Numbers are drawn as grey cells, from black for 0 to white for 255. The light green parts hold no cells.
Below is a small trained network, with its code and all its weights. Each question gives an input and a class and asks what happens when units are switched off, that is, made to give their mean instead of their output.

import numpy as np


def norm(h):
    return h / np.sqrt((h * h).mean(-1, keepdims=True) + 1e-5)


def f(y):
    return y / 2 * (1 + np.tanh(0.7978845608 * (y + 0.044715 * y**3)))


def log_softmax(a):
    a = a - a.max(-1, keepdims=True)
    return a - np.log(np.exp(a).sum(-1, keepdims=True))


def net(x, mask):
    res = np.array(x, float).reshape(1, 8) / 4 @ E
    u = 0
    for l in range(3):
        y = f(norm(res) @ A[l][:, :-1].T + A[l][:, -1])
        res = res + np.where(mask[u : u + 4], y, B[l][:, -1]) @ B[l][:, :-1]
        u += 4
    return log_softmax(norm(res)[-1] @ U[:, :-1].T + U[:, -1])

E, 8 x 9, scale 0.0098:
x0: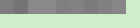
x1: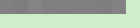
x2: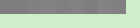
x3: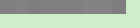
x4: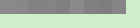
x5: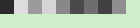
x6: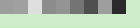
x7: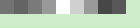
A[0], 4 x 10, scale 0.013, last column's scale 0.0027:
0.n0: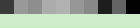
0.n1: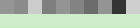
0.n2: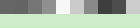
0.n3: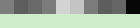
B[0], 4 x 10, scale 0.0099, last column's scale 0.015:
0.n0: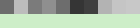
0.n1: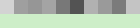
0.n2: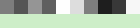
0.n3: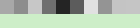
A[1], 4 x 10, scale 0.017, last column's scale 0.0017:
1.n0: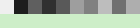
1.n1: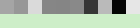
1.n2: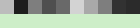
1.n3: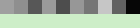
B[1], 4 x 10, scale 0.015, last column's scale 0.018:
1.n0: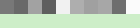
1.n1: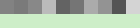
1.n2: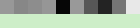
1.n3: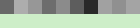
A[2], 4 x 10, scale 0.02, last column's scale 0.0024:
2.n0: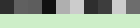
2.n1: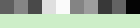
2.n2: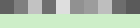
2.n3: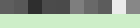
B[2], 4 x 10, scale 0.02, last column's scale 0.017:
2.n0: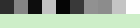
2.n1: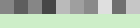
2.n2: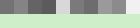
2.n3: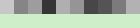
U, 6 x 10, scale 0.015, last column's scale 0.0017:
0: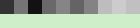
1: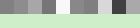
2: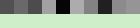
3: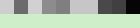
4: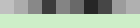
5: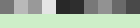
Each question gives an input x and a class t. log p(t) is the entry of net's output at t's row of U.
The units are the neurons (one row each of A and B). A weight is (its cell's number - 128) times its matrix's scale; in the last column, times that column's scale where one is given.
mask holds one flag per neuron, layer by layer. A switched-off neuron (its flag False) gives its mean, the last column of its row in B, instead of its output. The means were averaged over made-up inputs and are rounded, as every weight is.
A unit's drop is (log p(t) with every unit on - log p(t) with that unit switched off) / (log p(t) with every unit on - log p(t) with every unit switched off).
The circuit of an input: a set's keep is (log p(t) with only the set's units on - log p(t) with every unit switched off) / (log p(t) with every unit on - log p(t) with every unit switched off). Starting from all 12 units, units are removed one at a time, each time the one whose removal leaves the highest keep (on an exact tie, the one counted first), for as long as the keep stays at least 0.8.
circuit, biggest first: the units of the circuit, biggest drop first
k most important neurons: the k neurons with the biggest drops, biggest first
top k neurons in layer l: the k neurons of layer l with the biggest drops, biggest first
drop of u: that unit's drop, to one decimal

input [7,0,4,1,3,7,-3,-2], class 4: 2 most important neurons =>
[0.n2; 1.n0]
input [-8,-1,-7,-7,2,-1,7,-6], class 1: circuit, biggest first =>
[2.n0]
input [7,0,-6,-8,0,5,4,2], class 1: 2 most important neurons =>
[1.n2; 2.n0]
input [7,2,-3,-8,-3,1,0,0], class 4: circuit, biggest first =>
[1.n0; 2.n0]
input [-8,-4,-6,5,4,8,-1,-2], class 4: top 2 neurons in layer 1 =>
[1.n1; 1.n0]
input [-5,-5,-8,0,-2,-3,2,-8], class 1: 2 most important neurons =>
[0.n2; 2.n0]
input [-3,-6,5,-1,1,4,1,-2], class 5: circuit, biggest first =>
[0.n2; 2.n2]
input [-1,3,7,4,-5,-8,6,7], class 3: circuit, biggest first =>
[1.n2; 2.n0]
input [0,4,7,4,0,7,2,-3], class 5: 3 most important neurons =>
[1.n0; 0.n2; 2.n2]
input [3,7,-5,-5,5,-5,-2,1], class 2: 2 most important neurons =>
[1.n2; 0.n0]
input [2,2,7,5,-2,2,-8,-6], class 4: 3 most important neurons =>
[1.n0; 2.n3; 0.n2]
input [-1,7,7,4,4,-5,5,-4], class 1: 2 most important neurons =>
[0.n2; 1.n0]
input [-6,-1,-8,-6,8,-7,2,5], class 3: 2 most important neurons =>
[1.n2; 2.n0]
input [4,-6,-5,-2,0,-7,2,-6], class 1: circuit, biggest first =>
[1.n0]
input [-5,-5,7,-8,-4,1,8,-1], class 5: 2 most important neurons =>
[1.n0; 1.n1]
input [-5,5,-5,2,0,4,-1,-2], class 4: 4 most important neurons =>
[0.n2; 1.n1; 1.n0; 2.n0]
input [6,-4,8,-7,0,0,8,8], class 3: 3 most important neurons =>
[1.n0; 0.n2; 0.n3]
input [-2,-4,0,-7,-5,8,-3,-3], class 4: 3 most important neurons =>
[0.n2; 1.n0; 1.n1]
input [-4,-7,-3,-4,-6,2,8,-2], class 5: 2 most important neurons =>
[1.n0; 0.n2]
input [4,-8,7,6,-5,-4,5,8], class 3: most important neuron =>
[1.n2]
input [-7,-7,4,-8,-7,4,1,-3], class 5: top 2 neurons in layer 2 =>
[2.n2; 2.n1]
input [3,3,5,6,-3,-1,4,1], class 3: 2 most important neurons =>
[2.n0; 0.n0]
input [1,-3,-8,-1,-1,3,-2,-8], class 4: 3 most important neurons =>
[1.n0; 0.n2; 1.n1]
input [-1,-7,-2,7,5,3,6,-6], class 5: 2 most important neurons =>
[1.n0; 0.n2]
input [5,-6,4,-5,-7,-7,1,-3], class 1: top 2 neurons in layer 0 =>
[0.n2; 0.n3]
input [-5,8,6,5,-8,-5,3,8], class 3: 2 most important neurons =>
[1.n2; 2.n0]
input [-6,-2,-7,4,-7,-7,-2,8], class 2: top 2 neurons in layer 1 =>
[1.n2; 1.n1]
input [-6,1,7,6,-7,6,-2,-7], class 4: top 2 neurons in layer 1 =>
[1.n1; 1.n0]
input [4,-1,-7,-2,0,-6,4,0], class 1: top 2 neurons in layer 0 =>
[0.n2; 0.n1]
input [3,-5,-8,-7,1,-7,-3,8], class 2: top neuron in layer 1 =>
[1.n2]
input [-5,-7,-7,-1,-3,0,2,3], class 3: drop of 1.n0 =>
0.3
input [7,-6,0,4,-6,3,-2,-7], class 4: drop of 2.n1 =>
0.0
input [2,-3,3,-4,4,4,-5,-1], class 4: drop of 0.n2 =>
1.0
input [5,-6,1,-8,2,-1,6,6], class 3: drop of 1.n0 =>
0.1
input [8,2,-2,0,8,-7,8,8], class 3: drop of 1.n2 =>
0.3
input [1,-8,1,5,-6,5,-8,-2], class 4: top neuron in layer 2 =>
[2.n3]
